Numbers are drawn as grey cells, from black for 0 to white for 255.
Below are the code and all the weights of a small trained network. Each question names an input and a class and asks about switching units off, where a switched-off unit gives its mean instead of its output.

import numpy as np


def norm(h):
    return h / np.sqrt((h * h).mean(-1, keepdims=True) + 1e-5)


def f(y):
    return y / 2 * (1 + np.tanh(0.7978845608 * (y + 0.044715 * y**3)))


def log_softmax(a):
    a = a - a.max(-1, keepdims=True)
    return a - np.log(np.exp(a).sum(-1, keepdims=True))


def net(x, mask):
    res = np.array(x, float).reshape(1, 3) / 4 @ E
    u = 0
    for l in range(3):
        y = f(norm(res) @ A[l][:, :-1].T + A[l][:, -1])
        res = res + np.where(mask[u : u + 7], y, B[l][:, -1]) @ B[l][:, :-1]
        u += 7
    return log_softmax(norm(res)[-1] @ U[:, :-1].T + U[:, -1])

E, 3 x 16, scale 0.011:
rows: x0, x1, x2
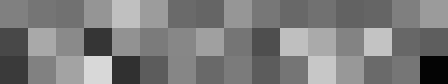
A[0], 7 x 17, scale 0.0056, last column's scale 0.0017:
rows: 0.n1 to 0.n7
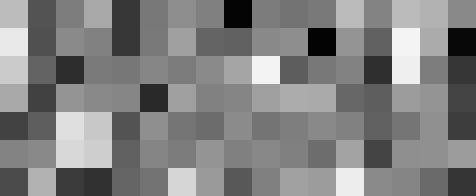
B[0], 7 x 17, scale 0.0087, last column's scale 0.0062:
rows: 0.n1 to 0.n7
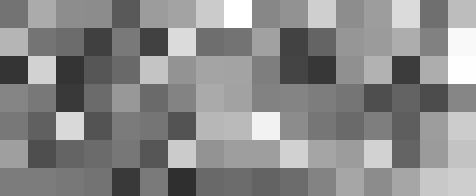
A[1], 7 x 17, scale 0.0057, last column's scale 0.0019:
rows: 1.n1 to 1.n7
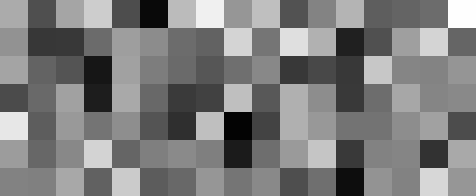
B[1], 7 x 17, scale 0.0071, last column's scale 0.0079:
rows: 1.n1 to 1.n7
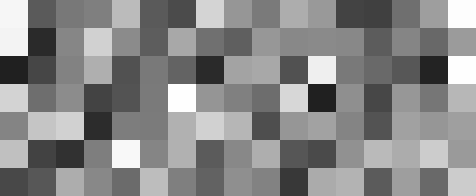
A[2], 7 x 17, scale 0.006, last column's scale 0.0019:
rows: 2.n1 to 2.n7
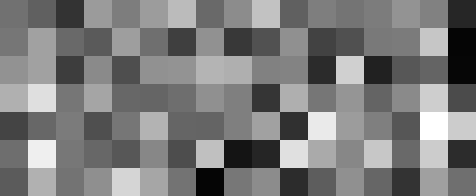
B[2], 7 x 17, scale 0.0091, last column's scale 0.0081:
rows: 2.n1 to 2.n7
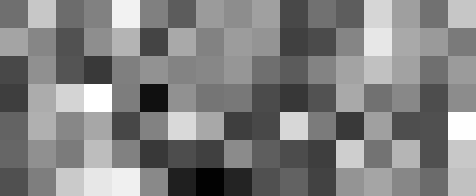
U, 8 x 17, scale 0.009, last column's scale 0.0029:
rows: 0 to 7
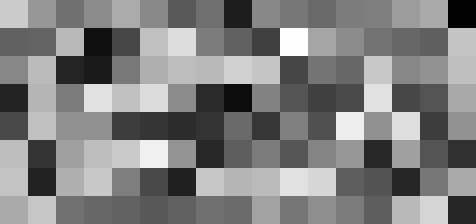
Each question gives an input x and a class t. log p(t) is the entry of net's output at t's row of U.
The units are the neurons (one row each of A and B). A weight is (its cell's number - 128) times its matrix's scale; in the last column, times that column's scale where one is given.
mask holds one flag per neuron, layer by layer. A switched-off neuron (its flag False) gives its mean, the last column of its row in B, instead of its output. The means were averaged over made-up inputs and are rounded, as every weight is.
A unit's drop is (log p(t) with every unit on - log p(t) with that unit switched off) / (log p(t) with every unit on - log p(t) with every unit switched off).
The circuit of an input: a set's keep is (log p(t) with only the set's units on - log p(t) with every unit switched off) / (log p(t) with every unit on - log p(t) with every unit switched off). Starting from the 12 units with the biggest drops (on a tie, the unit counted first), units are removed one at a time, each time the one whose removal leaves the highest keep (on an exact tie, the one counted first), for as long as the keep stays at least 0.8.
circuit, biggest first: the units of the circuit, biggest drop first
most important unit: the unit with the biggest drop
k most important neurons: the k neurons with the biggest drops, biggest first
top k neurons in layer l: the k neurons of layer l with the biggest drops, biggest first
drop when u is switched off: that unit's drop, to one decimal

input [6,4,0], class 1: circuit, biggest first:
0.n3, 1.n4
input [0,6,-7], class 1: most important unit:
0.n3
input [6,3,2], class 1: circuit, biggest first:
1.n4, 0.n3
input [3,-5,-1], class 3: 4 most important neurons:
0.n3, 2.n7, 1.n4, 1.n3
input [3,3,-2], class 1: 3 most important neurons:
0.n3, 2.n7, 1.n5
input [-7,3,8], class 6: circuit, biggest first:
0.n3, 1.n1
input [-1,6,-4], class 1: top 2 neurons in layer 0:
0.n1, 0.n3
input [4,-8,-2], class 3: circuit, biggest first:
0.n3, 2.n7
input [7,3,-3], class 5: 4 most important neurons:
0.n3, 1.n2, 1.n4, 0.n2
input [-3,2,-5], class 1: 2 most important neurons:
0.n3, 1.n5
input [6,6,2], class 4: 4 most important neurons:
1.n3, 0.n2, 0.n5, 1.n7
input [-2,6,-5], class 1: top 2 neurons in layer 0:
0.n1, 0.n3
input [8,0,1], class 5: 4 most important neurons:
0.n3, 1.n2, 0.n2, 1.n4
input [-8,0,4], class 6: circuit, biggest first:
1.n1
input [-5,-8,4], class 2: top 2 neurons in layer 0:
0.n3, 0.n1
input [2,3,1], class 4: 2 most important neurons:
0.n2, 0.n3
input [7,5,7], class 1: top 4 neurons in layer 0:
0.n5, 0.n2, 0.n6, 0.n1
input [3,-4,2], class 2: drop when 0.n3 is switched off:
1.0
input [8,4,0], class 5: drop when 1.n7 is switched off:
0.1
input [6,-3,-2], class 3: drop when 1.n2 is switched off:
0.0
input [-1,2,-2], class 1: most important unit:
0.n1
